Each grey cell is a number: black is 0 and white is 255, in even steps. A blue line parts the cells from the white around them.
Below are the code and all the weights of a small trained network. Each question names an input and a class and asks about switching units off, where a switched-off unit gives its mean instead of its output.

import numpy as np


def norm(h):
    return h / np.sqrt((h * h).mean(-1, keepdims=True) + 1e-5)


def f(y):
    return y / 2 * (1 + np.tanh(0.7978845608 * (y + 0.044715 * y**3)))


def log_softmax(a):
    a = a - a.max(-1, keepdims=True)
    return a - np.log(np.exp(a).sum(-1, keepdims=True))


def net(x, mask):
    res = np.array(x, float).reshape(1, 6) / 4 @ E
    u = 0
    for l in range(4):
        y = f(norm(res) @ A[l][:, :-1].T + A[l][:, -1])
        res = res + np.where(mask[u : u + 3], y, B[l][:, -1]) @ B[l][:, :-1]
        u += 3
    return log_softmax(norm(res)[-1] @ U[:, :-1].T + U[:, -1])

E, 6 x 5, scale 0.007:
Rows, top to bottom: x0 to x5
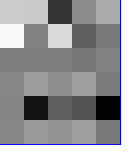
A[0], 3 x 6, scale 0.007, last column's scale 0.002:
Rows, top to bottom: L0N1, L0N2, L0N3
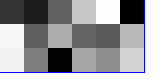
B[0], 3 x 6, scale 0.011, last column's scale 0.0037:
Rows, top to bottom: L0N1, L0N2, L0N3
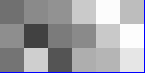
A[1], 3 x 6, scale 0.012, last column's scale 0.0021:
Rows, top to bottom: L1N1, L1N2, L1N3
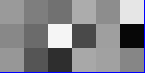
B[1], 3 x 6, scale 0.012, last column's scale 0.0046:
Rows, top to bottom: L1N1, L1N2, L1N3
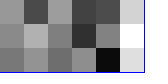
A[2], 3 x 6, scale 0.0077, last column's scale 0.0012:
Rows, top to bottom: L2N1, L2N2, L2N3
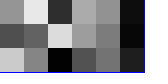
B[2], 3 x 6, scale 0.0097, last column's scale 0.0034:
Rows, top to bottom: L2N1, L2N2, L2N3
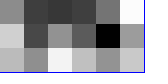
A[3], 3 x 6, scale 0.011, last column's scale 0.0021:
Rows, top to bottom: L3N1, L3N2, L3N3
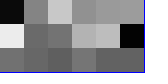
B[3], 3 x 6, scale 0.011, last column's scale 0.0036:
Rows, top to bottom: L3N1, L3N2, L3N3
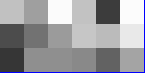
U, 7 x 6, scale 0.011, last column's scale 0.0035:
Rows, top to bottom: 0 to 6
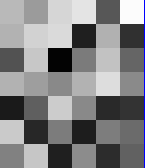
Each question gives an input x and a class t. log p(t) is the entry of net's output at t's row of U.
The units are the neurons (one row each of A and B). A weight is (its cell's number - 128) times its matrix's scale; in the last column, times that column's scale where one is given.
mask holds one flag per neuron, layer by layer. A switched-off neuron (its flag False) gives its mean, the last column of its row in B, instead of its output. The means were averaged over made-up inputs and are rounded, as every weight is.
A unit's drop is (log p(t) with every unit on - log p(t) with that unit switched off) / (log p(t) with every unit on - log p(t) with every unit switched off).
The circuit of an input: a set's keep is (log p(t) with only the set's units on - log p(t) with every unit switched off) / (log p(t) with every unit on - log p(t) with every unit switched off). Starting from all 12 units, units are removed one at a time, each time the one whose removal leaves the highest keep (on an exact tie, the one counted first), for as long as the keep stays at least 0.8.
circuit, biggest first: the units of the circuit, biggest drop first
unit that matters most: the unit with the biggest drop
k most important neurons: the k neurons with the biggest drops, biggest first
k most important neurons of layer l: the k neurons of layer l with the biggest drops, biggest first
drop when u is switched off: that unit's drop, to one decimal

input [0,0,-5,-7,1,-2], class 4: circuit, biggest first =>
L3N3
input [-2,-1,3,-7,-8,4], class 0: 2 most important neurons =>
L3N1, L1N2
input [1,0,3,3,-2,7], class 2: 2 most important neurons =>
L3N1, L0N2
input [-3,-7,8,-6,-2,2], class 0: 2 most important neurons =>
L3N1, L0N1
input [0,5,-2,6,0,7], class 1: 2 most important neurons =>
L1N2, L0N3
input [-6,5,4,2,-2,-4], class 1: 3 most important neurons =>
L1N2, L2N1, L1N1
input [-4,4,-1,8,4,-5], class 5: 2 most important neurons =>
L3N1, L0N2
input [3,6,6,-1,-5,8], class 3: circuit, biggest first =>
L3N2, L3N1
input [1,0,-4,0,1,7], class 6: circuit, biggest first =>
L1N3, L3N1
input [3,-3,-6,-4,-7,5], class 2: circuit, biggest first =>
L2N1, L3N1
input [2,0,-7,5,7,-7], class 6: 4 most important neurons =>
L1N3, L3N1, L0N3, L3N2
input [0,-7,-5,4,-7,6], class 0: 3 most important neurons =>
L3N1, L1N2, L0N3
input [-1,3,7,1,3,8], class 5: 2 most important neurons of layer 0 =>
L0N2, L0N3
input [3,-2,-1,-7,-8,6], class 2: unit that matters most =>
L2N1
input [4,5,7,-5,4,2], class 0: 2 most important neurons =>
L1N3, L2N3
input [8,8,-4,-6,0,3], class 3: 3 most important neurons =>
L3N2, L3N1, L0N3
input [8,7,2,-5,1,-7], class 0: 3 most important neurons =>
L2N3, L1N3, L1N1
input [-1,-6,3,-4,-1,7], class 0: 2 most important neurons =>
L3N1, L0N1
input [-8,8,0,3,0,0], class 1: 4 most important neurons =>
L1N2, L2N1, L1N1, L1N3
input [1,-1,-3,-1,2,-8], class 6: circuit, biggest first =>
L1N3
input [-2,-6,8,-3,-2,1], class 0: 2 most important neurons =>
L3N1, L0N1
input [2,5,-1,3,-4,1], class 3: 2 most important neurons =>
L3N2, L3N1
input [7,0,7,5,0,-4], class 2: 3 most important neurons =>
L0N3, L2N1, L3N1
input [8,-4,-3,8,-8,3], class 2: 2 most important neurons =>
L2N1, L3N1
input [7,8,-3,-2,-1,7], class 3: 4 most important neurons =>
L3N2, L3N1, L0N3, L2N2
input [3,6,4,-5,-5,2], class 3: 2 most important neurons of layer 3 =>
L3N2, L3N1
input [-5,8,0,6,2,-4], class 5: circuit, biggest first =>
L3N1
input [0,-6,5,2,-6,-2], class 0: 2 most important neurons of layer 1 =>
L1N2, L1N1
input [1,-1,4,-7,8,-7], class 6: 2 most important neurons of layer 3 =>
L3N1, L3N2
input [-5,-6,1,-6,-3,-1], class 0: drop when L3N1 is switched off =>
0.4
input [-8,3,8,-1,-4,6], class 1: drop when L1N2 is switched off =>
0.9
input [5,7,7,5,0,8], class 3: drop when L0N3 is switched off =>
0.1
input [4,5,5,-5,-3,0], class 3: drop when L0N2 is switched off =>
-0.1
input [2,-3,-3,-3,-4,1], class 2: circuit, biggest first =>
L2N1
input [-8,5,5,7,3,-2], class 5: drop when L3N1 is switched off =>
0.2
